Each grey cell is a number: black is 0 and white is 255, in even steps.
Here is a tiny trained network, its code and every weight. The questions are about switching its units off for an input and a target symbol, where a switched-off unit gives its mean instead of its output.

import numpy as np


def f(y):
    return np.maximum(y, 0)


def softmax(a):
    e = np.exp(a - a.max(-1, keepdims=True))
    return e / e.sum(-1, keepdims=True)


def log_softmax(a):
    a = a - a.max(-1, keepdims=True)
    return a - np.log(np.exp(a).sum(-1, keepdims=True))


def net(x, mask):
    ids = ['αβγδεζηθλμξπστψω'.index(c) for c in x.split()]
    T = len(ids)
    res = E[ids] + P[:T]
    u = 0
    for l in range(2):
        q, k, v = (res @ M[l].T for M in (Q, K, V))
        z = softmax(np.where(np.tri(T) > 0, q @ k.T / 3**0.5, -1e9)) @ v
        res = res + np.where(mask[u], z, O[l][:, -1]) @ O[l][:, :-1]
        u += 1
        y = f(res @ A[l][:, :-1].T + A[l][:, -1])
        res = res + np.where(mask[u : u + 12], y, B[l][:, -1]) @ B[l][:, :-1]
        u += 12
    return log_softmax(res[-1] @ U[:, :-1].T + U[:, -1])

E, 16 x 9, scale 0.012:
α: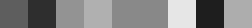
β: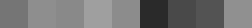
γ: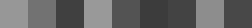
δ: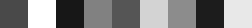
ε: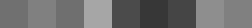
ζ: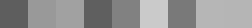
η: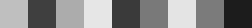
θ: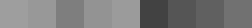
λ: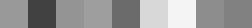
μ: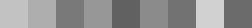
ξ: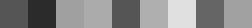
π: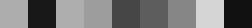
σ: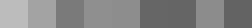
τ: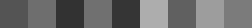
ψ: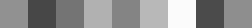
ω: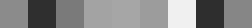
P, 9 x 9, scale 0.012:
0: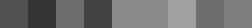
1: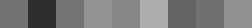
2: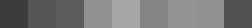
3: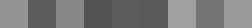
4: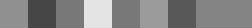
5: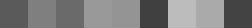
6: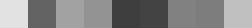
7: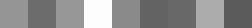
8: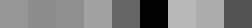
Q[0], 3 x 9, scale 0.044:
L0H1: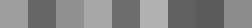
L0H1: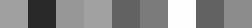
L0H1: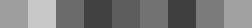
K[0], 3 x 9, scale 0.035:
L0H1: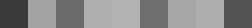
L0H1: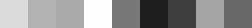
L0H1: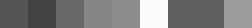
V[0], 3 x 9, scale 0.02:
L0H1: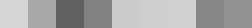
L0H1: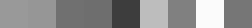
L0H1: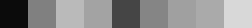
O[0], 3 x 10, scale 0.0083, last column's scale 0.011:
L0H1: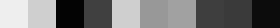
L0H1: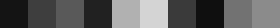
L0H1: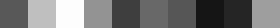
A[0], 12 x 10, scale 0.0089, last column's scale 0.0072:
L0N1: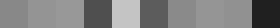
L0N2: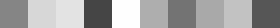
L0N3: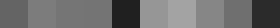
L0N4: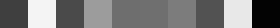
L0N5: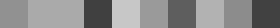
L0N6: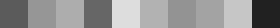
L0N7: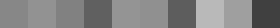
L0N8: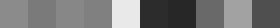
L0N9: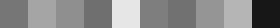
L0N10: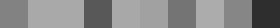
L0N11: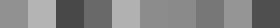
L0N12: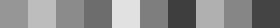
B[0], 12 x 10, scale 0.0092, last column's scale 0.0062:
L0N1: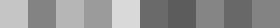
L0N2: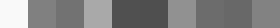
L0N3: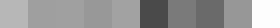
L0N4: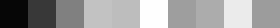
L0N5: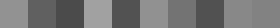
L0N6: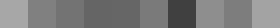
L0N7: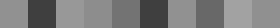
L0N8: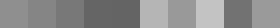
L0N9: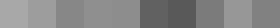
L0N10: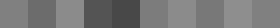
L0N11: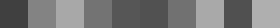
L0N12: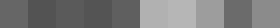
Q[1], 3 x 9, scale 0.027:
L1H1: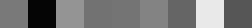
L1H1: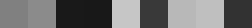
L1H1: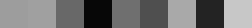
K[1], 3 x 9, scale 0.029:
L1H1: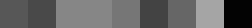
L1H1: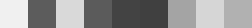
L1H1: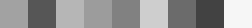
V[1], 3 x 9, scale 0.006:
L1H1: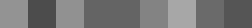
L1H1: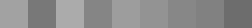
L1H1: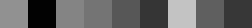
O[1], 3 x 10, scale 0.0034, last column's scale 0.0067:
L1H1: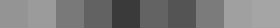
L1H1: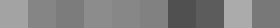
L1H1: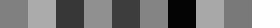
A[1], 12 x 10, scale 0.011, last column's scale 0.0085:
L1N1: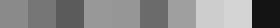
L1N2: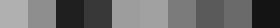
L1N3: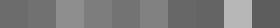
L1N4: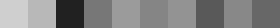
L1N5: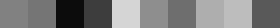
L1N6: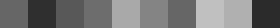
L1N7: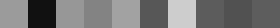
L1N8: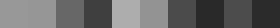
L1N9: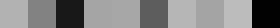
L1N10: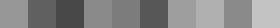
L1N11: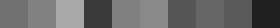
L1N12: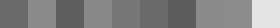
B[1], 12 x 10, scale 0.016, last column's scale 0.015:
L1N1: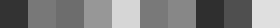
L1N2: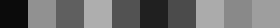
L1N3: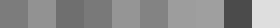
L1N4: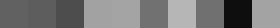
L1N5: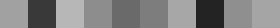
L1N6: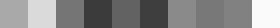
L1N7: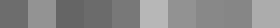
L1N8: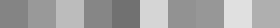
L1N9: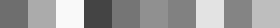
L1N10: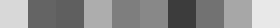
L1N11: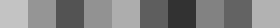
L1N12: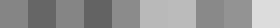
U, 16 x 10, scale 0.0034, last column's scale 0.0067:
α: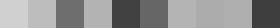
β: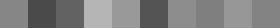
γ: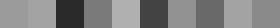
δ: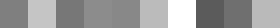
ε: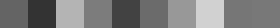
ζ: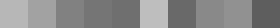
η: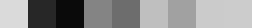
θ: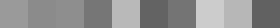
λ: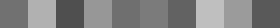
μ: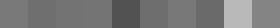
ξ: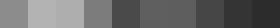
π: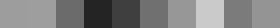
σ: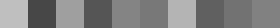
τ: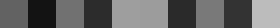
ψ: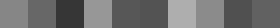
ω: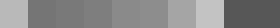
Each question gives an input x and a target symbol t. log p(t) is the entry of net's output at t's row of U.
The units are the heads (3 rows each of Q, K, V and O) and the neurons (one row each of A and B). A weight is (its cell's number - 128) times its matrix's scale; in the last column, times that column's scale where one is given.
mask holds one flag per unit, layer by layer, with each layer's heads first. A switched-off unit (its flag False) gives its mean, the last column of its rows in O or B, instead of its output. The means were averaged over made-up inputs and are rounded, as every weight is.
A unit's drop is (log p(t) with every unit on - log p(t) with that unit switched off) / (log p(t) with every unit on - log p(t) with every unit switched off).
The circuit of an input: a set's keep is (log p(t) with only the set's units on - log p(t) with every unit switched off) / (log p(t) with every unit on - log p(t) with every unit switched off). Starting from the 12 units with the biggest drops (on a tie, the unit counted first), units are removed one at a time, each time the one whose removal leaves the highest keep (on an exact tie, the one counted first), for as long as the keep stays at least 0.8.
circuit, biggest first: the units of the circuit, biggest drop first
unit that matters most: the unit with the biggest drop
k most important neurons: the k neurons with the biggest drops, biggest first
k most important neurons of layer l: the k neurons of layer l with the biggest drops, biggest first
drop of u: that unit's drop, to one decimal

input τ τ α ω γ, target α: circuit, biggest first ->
(L0H1)
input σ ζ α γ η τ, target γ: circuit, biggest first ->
(L0H1; L1N1; L1N6)
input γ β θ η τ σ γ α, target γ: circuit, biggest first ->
(L0H1; L1N6; L1N1)
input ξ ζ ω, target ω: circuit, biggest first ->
(L0H1; L1N9; L1N4)
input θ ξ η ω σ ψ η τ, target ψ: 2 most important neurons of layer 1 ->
(L1N4; L1N2)
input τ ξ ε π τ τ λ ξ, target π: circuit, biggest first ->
(L0H1; L1N6; L1N1)
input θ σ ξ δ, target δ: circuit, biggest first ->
(L0N4; L1N10; L1H1)
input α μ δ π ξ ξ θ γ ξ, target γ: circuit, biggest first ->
(L0H1; L1N1; L1N6)
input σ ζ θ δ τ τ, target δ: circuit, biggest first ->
(L0H1; L1N10)
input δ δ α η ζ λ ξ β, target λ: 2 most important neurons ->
(L1N2; L1N8)
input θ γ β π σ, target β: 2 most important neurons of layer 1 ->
(L1N1; L1N6)
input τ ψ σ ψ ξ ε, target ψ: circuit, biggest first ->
(L0H1; L1N4)
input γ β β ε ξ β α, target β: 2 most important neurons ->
(L1N1; L1N6)
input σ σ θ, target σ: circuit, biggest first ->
(L1N5; L0H1)
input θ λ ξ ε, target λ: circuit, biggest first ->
(L1N2; L0H1; L1N8)
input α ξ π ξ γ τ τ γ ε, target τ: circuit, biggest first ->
(L0H1)
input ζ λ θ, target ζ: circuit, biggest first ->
(L0H1; L1N8; L1N11)
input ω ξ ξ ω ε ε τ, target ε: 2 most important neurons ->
(L1N6; L1N10)
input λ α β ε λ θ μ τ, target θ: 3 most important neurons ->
(L1N9; L1N1; L1N10)
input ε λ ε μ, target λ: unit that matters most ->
L1N2
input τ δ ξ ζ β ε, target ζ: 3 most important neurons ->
(L1N8; L1N11; L1N1)
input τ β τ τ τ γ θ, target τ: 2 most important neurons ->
(L1N6; L1N11)
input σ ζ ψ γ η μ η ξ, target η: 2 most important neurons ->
(L1N1; L1N9)
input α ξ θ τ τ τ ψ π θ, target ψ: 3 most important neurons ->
(L1N4; L1N2; L0N12)
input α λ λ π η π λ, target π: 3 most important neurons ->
(L1N6; L1N1; L1N10)
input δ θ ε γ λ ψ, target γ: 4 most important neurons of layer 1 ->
(L1N1; L1N6; L1N10; L1N8)
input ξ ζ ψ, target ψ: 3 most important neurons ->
(L1N4; L1N2; L0N3)
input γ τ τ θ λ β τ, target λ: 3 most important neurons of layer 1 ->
(L1N2; L1N8; L1N11)
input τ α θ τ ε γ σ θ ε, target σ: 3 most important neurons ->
(L1N5; L1N9; L1N1)
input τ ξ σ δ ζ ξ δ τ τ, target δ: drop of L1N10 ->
0.2
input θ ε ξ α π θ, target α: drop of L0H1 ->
1.1
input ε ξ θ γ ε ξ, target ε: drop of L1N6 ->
0.2
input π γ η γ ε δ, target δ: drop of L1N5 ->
0.1
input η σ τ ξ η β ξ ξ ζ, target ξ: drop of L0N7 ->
0.0
